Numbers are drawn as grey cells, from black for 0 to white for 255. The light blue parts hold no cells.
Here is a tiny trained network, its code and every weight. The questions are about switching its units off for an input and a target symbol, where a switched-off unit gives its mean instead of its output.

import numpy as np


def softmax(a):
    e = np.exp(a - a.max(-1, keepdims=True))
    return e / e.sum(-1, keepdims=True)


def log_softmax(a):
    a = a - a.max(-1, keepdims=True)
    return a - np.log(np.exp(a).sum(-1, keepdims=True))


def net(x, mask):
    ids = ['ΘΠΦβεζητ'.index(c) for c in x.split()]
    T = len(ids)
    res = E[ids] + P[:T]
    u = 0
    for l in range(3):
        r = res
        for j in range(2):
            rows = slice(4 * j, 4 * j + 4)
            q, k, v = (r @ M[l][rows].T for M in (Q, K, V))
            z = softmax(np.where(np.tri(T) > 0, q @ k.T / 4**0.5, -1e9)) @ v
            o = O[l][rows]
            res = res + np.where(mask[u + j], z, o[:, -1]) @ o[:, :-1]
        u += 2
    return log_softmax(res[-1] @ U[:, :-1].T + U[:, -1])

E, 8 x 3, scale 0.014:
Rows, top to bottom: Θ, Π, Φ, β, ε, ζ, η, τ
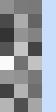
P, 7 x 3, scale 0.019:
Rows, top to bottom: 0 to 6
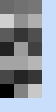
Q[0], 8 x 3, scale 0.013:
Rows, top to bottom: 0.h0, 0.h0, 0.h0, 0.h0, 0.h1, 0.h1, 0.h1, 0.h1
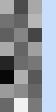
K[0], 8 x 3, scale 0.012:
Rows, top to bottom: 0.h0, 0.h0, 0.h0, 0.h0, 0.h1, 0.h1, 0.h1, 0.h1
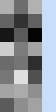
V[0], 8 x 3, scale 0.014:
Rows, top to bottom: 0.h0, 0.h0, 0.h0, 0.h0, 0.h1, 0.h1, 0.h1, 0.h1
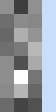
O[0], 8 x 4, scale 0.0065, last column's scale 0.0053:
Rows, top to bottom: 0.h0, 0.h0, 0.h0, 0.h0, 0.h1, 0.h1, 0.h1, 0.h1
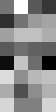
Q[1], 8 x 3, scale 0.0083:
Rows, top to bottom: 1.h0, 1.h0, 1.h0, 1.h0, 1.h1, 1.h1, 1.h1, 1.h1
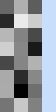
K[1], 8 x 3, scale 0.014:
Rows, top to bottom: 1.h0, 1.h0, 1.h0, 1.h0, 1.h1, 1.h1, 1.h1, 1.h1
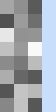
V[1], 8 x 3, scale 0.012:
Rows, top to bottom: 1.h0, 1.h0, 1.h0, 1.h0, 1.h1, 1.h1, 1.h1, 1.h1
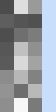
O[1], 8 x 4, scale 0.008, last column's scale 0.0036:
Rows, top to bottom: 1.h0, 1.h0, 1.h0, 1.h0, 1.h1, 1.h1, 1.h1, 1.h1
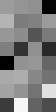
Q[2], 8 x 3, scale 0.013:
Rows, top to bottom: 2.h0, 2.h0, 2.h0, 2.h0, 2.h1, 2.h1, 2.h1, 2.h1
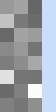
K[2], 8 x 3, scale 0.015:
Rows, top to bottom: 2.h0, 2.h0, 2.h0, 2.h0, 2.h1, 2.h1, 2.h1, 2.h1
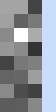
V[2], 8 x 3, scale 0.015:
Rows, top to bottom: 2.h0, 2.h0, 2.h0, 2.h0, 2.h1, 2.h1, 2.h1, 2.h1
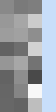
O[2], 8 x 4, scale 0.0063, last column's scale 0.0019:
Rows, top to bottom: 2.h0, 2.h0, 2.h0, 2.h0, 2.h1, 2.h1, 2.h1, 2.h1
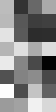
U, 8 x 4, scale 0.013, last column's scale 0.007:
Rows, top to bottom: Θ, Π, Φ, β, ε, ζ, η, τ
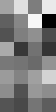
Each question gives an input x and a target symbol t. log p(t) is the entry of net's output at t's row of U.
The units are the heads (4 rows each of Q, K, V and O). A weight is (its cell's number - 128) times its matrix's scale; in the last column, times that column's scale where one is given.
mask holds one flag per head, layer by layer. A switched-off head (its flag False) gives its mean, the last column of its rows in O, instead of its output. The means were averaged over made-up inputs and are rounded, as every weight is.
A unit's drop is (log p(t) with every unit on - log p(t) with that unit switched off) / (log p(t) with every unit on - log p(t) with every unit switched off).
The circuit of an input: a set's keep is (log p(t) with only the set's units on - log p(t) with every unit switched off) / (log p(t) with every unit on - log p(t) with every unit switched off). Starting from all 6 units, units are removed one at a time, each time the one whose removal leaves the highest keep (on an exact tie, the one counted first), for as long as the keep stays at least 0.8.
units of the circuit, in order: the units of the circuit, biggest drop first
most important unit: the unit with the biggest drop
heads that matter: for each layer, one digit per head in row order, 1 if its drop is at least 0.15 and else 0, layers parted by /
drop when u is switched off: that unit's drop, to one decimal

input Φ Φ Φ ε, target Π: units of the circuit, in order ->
(1.h1, 2.h0, 0.h1)
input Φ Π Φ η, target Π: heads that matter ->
01 / 01 / 11
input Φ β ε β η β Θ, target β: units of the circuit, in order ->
(0.h1, 1.h1, 2.h0)
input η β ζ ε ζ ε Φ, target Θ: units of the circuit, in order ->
(2.h0, 0.h1, 1.h0)
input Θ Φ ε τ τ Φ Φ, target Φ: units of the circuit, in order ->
(0.h1, 2.h1)
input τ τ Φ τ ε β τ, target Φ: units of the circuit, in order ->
(2.h1)
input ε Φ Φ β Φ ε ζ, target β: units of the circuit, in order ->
(0.h1, 2.h0, 1.h1)
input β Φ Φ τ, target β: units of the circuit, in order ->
(1.h1, 2.h1)
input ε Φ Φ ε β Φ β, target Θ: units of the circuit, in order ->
(1.h0, 2.h0)
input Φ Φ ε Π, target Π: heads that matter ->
11 / 01 / 11
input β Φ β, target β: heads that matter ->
11 / 01 / 01
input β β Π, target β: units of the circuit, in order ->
(2.h1, 0.h1)
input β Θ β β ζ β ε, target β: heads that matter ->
11 / 01 / 10
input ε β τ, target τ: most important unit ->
0.h1
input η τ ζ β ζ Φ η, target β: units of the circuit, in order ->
(0.h1, 1.h1, 0.h0)
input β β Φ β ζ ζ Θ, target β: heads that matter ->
01 / 01 / 10
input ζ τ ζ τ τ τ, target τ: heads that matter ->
11 / 00 / 00
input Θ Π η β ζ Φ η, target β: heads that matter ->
11 / 01 / 10
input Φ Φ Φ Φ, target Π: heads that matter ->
01 / 01 / 11
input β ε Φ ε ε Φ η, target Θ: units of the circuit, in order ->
(2.h0)
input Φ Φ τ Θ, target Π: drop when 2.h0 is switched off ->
0.6
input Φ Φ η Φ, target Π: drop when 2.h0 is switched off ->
0.5
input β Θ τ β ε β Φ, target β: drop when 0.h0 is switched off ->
0.3
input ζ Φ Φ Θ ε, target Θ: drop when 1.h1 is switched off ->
-0.2
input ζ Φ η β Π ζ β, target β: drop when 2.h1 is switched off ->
0.0
